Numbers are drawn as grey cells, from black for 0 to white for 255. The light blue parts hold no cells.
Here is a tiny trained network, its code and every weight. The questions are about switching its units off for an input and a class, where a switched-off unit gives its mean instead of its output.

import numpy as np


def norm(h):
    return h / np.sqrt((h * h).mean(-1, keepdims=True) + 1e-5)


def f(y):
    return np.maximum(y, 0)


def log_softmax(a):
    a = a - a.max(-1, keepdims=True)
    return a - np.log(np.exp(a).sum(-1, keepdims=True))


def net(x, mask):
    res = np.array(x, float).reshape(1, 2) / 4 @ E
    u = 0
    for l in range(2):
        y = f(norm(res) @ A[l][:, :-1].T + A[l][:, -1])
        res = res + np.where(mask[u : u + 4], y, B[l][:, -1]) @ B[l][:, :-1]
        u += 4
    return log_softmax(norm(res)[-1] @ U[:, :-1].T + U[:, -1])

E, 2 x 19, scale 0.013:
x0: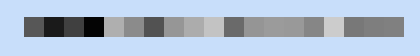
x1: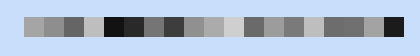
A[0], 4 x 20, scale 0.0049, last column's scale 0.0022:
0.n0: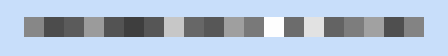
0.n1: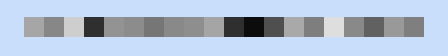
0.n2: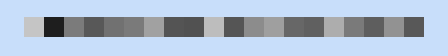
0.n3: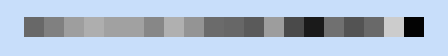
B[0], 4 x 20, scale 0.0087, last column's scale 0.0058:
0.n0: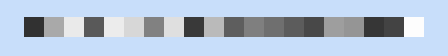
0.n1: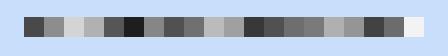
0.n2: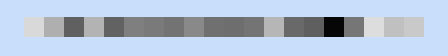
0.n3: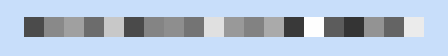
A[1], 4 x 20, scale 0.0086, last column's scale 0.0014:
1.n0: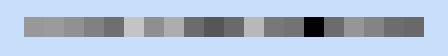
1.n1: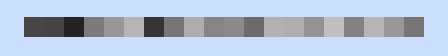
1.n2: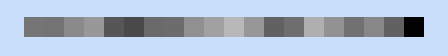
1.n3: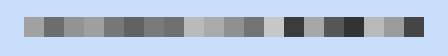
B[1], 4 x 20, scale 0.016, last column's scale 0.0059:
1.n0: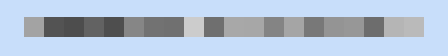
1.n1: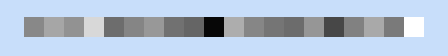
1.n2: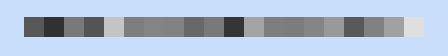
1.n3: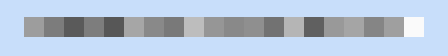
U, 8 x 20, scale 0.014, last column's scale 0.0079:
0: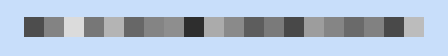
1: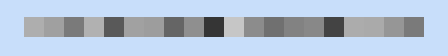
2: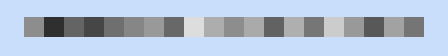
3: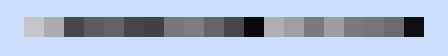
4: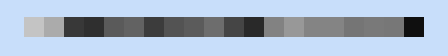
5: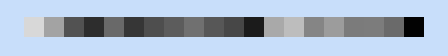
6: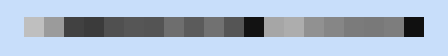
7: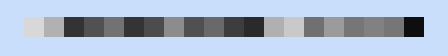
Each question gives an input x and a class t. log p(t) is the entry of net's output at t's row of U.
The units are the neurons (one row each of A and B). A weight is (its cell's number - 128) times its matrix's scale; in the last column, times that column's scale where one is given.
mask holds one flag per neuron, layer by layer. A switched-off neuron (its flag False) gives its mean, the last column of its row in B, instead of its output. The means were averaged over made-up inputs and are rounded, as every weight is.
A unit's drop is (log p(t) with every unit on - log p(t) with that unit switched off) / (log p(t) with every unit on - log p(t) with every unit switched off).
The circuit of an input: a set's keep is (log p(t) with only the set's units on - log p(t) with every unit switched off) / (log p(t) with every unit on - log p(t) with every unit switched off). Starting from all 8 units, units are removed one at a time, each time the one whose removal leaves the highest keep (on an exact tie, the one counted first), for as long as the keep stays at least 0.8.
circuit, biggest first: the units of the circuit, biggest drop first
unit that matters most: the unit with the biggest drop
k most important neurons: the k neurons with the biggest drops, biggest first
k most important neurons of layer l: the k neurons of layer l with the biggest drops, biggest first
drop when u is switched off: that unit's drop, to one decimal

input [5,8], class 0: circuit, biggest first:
(0.n0)
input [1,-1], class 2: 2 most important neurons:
(0.n0, 1.n3)
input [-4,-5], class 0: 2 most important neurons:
(0.n3, 0.n2)
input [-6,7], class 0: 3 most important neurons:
(0.n0, 0.n2, 1.n2)
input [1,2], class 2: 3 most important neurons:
(1.n0, 0.n3, 0.n1)
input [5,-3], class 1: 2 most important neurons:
(0.n0, 1.n1)
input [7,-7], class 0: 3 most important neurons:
(0.n1, 1.n3, 1.n0)
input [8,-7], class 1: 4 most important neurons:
(1.n1, 0.n0, 0.n2, 1.n2)
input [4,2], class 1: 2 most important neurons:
(0.n2, 0.n3)
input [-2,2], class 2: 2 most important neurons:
(0.n3, 1.n0)
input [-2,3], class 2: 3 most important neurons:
(0.n3, 1.n0, 0.n1)
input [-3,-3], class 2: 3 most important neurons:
(0.n0, 1.n3, 1.n1)
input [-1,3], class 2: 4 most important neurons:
(0.n3, 1.n0, 0.n1, 1.n1)
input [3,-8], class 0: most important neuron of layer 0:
(0.n3)
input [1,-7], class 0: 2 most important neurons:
(0.n3, 1.n3)
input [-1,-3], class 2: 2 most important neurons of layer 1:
(1.n3, 1.n1)
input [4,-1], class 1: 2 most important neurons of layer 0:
(0.n0, 0.n3)
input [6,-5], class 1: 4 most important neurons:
(1.n1, 0.n0, 0.n2, 1.n2)
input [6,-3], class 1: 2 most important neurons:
(1.n1, 0.n0)
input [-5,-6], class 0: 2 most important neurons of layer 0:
(0.n3, 0.n2)
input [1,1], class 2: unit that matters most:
1.n0
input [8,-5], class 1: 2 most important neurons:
(1.n1, 0.n0)
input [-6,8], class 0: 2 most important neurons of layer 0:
(0.n0, 0.n2)
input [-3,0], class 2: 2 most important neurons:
(1.n1, 1.n3)
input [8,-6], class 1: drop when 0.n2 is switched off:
0.1
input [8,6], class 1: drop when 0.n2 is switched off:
0.2
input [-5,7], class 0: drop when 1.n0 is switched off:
0.0
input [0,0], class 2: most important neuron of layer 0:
(0.n1)
